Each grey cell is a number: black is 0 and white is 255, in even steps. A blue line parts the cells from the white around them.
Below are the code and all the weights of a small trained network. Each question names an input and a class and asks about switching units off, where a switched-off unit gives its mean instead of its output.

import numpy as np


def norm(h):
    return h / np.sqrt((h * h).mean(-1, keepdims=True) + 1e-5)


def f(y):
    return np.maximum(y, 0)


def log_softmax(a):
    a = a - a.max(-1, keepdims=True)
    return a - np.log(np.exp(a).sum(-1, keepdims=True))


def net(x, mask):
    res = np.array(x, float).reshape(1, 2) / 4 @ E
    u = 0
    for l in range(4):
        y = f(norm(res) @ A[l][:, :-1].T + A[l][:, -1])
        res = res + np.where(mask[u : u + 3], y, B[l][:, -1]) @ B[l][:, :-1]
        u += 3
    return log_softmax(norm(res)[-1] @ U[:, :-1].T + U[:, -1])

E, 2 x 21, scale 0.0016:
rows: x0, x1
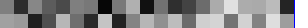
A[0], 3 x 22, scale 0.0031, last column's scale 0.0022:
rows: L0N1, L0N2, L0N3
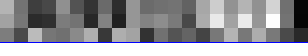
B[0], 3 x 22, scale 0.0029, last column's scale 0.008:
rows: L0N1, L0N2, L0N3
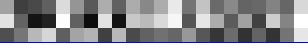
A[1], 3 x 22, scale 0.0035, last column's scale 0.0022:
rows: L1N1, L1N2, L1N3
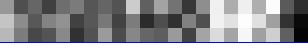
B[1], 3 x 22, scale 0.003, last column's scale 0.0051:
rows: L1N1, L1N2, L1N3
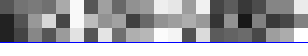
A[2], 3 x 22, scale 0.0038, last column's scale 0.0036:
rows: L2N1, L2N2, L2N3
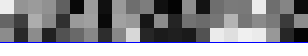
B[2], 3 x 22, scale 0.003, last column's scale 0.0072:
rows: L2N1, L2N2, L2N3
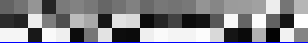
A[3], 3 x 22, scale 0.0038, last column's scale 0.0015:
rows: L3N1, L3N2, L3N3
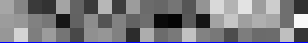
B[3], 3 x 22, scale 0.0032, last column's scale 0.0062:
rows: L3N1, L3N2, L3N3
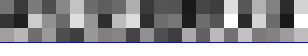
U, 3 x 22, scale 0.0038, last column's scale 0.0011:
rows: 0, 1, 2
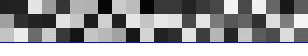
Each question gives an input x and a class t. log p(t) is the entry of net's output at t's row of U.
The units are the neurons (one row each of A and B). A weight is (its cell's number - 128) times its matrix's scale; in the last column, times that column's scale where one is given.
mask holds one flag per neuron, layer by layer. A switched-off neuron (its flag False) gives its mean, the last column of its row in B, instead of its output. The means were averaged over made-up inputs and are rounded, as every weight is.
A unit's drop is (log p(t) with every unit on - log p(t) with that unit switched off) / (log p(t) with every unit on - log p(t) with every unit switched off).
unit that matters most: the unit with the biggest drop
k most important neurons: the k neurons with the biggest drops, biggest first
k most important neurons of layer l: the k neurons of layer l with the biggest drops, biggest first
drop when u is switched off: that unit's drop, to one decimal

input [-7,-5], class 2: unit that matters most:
L2N2
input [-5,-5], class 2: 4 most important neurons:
(L2N2 L0N3 L0N2 L3N2)
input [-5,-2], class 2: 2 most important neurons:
(L2N2 L0N2)
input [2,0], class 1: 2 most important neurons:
(L2N2 L3N2)
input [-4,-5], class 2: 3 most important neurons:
(L2N2 L0N3 L0N2)
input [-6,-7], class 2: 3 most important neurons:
(L2N2 L0N3 L3N2)
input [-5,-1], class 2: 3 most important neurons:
(L2N2 L0N2 L1N3)
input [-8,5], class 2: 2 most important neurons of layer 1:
(L1N3 L1N1)
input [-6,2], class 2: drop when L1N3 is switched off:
0.1
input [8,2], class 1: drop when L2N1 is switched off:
0.0
